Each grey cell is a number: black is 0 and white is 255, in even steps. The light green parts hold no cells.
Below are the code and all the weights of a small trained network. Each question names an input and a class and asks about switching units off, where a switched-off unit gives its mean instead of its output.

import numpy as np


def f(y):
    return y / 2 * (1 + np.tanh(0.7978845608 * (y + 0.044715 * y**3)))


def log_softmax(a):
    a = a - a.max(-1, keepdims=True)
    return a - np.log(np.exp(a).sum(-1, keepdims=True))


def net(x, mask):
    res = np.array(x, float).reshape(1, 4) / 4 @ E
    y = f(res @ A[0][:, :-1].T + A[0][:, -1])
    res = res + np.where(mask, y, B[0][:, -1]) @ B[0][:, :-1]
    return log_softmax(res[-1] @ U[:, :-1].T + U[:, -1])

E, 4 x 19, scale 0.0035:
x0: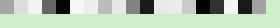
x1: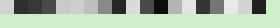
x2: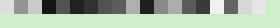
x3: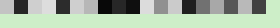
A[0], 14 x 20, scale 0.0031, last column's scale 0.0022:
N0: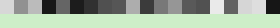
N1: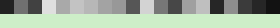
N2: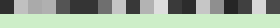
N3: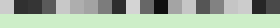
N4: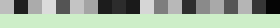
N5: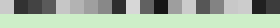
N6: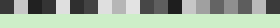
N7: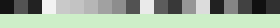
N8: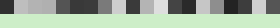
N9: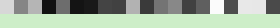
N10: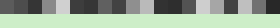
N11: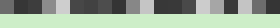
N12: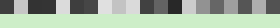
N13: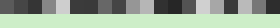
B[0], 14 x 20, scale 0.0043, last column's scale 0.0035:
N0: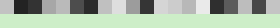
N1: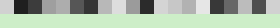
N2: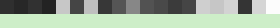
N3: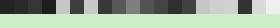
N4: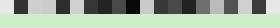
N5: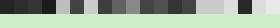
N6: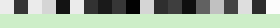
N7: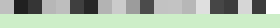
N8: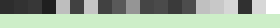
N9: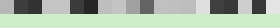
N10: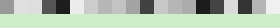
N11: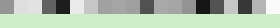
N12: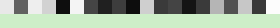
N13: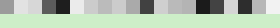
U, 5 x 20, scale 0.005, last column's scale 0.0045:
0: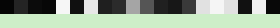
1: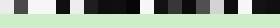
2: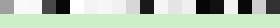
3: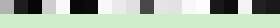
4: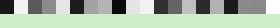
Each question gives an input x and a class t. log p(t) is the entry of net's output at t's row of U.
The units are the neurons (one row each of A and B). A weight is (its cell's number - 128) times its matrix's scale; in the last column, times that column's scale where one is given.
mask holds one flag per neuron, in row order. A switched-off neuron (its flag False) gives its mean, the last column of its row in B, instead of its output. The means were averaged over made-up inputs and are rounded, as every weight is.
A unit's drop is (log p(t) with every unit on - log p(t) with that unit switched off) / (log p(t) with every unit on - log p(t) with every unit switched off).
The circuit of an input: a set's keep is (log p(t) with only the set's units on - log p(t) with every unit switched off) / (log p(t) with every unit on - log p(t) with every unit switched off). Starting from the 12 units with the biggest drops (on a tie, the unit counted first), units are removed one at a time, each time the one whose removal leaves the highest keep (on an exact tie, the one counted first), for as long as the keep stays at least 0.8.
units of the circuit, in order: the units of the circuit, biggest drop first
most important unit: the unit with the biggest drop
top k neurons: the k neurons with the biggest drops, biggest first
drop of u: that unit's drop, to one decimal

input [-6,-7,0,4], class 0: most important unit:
N2
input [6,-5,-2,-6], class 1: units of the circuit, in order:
[N12 N6 N13]
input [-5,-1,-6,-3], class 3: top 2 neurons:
[N7 N1]
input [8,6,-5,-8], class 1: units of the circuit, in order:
[N12 N6]
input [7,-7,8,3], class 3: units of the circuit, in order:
[N0 N9]
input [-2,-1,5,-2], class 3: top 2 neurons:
[N9 N0]
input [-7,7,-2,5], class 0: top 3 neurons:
[N3 N5 N4]
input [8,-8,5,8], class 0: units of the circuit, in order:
[N8 N2]
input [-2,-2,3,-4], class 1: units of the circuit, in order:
[N6 N12]
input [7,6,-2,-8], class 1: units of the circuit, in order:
[N12 N6]
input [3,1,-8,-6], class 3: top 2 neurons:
[N1 N7]
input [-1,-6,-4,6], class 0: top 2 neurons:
[N8 N2]
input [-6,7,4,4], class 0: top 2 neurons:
[N3 N5]
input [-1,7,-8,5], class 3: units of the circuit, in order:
[N7]
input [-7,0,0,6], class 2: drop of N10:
0.3
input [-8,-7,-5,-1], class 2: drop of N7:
0.0
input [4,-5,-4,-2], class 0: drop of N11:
0.1
